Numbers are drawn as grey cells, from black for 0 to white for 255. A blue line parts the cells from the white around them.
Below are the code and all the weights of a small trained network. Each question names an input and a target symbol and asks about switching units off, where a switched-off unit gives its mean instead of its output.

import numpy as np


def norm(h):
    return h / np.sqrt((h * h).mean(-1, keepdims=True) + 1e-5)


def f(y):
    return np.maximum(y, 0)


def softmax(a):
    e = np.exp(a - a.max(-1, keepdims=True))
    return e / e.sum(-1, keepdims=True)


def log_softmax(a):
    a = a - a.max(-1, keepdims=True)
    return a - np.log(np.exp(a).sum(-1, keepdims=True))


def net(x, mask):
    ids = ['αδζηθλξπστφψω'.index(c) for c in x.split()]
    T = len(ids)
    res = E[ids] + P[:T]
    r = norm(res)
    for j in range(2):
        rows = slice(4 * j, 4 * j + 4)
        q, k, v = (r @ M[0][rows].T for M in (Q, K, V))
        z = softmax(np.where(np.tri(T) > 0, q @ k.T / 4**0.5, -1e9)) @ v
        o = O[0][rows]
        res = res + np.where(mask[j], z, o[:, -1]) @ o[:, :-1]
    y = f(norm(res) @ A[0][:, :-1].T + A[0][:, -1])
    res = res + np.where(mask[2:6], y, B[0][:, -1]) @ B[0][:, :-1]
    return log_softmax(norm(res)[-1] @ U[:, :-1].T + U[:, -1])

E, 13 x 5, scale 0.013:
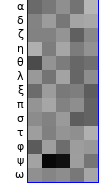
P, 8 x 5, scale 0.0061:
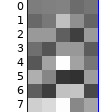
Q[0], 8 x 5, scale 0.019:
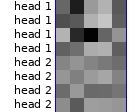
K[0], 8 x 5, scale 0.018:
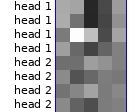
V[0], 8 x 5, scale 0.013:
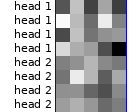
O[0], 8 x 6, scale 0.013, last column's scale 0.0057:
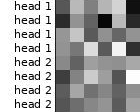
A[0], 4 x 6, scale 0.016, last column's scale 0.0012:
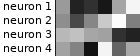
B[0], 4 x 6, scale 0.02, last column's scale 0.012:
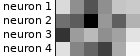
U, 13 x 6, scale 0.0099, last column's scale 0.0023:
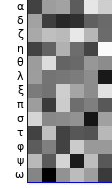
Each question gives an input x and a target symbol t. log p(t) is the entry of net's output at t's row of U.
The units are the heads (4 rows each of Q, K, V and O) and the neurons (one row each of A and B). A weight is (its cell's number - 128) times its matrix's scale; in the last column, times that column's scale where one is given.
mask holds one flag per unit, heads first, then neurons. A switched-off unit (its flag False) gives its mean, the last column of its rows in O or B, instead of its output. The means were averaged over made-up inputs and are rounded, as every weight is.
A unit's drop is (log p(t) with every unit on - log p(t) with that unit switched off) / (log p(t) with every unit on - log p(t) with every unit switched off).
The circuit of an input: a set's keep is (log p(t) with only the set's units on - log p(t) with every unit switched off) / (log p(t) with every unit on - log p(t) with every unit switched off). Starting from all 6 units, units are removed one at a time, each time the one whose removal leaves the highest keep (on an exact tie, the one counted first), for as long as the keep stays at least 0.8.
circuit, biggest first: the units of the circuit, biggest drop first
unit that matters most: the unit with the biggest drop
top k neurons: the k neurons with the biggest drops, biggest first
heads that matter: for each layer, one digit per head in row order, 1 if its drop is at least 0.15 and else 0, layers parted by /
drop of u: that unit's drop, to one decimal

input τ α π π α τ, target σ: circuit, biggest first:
head 1
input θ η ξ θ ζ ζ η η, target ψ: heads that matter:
10
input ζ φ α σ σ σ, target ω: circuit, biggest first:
head 1; neuron 2; neuron 4
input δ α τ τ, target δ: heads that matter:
11
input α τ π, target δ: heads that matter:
10
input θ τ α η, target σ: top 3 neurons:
neuron 4; neuron 1; neuron 3
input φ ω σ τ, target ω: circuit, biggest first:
head 1; neuron 2; neuron 4
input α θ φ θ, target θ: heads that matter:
10
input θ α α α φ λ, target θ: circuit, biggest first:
head 1; neuron 4; neuron 3
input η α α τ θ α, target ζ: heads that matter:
11
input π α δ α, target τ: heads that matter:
10
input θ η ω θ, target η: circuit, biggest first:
neuron 4; head 1
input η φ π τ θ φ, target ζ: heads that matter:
11
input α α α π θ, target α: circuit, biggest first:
head 1
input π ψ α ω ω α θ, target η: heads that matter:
00
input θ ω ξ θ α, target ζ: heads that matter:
10
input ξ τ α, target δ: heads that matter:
11
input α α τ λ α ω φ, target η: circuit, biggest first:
head 1; neuron 4
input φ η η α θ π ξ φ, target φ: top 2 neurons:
neuron 2; neuron 4
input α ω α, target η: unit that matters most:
head 2
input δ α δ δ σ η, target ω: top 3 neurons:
neuron 2; neuron 4; neuron 1
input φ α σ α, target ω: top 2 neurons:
neuron 2; neuron 4
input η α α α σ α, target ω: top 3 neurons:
neuron 2; neuron 4; neuron 1
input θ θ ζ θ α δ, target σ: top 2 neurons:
neuron 1; neuron 4
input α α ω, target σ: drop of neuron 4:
0.2
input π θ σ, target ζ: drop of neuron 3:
0.2
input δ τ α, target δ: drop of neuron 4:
0.3
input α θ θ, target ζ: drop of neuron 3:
0.2
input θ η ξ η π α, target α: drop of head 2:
0.1
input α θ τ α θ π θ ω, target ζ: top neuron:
neuron 3
